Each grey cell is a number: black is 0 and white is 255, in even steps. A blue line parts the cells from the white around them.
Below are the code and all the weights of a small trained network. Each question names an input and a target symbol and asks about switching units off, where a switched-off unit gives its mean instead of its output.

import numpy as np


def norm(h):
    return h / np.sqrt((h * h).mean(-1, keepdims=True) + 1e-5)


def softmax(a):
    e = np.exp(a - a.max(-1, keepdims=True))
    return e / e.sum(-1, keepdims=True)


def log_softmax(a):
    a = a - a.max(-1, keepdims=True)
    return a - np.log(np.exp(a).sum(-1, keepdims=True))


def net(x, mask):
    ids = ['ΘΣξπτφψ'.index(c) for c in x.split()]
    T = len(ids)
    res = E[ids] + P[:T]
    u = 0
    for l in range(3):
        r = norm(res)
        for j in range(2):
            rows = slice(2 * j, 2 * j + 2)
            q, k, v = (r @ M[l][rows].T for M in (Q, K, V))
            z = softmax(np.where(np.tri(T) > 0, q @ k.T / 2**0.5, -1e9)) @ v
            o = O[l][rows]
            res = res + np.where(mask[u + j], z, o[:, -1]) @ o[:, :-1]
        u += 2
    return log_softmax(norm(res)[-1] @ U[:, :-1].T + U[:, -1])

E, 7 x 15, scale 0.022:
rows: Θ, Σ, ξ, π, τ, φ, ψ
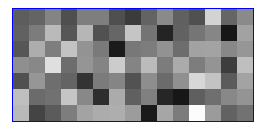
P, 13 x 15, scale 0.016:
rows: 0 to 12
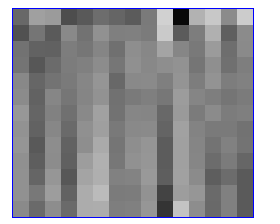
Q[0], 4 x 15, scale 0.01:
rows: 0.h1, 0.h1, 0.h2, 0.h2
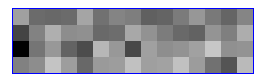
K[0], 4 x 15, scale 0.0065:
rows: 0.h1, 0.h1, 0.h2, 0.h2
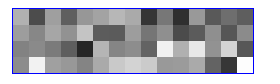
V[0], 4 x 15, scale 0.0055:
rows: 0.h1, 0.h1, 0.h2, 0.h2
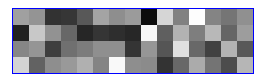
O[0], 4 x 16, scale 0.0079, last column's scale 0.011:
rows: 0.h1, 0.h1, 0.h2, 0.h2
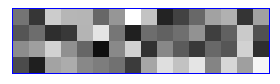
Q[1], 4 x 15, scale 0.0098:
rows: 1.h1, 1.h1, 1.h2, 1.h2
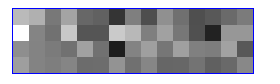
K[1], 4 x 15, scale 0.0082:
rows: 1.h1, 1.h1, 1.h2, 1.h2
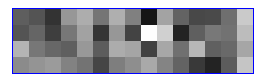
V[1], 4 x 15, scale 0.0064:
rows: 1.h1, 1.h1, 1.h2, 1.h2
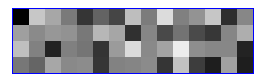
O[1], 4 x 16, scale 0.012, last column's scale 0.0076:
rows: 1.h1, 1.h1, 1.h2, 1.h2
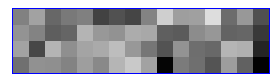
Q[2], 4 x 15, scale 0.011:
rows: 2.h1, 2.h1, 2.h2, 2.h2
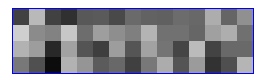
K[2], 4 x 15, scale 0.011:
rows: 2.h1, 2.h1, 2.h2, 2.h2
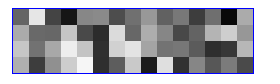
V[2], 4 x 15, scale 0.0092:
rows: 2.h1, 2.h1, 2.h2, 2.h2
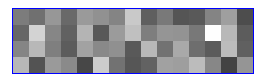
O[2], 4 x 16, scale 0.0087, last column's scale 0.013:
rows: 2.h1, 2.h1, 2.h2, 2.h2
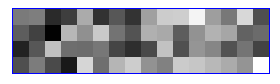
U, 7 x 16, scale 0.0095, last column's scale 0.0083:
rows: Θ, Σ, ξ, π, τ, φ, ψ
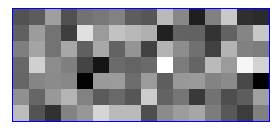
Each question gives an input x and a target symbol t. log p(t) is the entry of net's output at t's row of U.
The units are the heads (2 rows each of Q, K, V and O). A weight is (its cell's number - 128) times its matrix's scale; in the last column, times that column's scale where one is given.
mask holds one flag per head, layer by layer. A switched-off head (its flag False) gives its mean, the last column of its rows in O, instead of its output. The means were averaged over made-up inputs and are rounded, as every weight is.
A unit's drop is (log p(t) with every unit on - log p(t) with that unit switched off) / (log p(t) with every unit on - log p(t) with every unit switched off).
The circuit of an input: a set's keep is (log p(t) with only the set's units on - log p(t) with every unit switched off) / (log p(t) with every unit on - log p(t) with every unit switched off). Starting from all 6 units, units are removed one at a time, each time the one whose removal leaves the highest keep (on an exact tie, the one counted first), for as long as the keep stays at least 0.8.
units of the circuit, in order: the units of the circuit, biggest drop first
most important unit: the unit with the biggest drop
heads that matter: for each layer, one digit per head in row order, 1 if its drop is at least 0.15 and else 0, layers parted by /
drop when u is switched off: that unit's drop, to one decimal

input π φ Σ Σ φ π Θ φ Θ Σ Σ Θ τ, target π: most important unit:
0.h2
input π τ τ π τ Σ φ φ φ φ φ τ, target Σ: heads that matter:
11 / 00 / 00
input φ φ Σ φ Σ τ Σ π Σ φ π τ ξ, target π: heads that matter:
11 / 11 / 00
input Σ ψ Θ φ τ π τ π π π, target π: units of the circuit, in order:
(0.h2 1.h1)
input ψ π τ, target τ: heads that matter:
10 / 10 / 10
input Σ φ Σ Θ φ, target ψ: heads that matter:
10 / 11 / 11
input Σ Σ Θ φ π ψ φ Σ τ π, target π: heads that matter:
10 / 00 / 00
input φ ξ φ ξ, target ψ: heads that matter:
11 / 00 / 10
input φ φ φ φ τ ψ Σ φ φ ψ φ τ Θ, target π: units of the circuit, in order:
(1.h2 1.h1 2.h1 0.h1)
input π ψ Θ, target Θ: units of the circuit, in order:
(0.h1 2.h1)
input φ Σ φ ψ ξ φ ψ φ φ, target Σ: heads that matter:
11 / 11 / 00
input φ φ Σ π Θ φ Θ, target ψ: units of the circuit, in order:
(0.h2 2.h1)
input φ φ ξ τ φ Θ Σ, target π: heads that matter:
10 / 11 / 00
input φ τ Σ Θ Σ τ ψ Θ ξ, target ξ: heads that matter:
10 / 10 / 00
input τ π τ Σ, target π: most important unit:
1.h2
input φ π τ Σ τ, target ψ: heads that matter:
10 / 11 / 10
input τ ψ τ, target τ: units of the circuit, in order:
(0.h1 1.h1 2.h1)
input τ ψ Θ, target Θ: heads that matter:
10 / 10 / 00
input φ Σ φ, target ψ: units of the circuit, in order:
(1.h1 0.h1 1.h2 2.h1)
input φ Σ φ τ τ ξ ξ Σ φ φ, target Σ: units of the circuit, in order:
(2.h1)
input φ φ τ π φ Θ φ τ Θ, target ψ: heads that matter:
11 / 10 / 11
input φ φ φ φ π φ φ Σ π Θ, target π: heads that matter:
10 / 10 / 00
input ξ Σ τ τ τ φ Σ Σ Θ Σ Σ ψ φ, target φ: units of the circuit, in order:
(2.h2 0.h1)
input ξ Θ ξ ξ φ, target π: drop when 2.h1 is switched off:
-0.1
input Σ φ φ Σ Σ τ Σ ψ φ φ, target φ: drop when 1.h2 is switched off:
0.0
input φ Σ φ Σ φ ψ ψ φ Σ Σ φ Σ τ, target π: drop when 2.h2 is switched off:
0.1
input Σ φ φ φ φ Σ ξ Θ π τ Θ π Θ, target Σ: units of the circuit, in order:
(0.h2)
